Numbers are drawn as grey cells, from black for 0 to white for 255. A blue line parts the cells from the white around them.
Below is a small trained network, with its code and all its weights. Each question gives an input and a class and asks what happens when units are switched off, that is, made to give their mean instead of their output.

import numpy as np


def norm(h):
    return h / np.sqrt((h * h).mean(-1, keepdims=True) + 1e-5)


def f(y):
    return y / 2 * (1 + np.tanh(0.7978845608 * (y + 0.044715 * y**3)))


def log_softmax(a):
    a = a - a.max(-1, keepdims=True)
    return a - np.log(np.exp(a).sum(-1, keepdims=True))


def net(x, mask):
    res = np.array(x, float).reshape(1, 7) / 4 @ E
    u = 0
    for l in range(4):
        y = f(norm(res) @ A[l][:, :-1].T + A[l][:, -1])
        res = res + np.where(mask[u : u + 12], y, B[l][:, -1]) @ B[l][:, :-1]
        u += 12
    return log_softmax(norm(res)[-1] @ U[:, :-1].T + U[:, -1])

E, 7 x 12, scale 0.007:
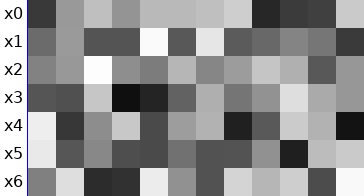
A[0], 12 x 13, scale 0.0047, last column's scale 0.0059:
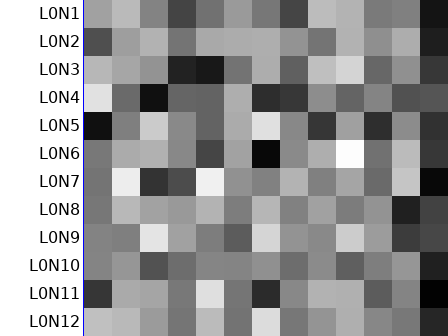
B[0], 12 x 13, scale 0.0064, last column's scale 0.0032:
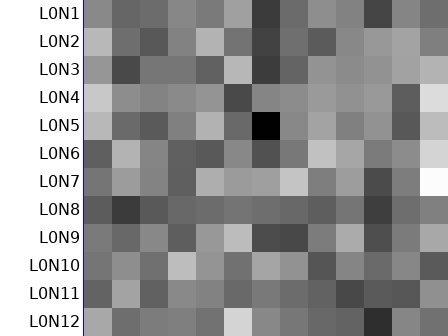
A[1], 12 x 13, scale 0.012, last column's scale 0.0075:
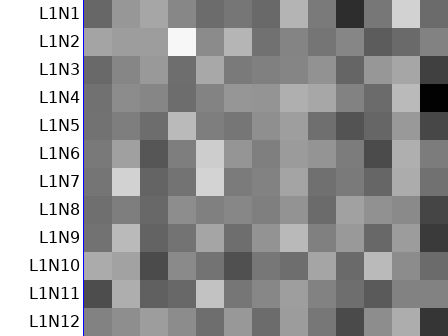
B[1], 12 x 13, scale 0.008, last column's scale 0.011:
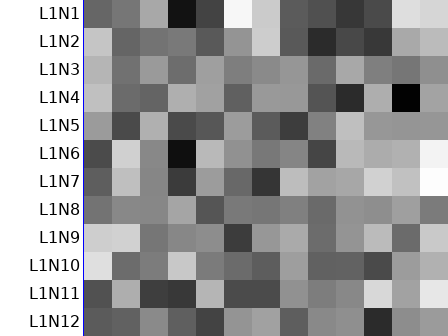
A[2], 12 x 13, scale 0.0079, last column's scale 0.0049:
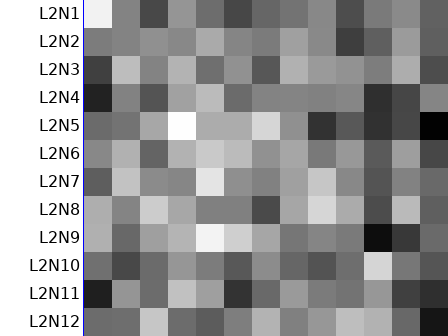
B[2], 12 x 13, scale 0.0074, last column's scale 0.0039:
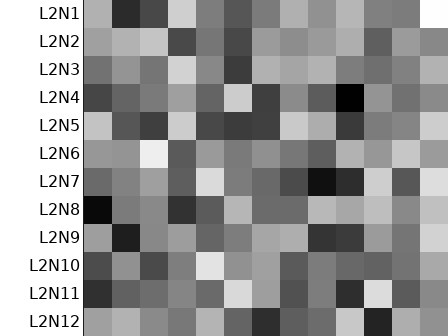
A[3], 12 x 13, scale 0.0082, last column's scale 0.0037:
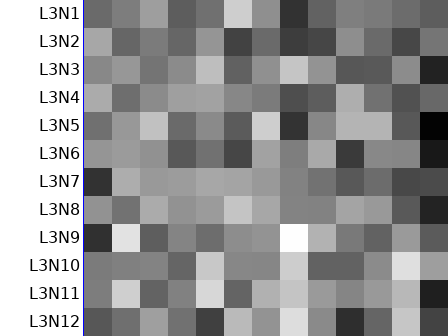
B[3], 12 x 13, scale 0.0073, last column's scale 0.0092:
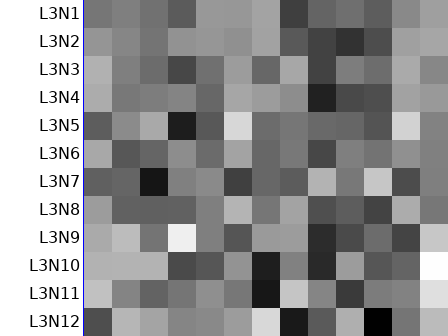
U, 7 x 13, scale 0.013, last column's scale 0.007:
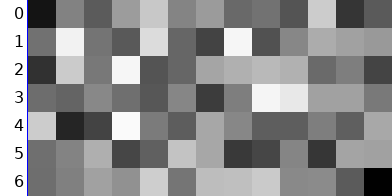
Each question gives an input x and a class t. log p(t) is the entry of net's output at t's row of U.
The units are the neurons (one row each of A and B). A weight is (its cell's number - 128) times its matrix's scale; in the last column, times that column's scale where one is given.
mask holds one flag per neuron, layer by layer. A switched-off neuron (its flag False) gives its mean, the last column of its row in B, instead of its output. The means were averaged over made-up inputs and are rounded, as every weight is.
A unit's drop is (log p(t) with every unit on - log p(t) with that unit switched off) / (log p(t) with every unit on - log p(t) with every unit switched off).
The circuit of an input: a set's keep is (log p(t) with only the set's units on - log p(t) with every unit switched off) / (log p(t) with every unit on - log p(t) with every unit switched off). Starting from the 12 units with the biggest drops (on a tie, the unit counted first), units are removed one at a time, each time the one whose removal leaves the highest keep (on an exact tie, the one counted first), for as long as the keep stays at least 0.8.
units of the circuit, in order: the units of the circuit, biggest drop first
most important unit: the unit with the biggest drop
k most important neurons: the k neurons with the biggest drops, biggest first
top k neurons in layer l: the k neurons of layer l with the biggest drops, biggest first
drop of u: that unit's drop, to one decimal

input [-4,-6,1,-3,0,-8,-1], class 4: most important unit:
L1N7
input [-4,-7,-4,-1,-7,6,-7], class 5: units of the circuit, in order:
(L1N1 L3N12)
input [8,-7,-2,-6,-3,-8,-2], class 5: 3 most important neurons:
(L1N1 L1N2 L1N5)
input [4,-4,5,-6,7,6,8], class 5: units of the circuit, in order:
(L1N2 L1N11)
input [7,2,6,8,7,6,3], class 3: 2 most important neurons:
(L1N1 L1N2)
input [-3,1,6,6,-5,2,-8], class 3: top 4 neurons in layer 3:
(L3N12 L3N9 L3N10 L3N4)
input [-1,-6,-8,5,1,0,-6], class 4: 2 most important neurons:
(L1N6 L1N1)
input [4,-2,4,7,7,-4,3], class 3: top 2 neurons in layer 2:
(L2N8 L2N7)
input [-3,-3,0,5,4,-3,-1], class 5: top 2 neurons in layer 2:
(L2N1 L2N5)
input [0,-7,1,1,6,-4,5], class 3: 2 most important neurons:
(L0N6 L1N1)
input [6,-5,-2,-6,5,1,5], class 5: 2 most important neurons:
(L1N2 L1N1)
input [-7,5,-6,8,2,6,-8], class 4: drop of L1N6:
0.2
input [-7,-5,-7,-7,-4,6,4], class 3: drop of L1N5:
-0.1
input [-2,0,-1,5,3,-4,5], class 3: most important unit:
L0N3
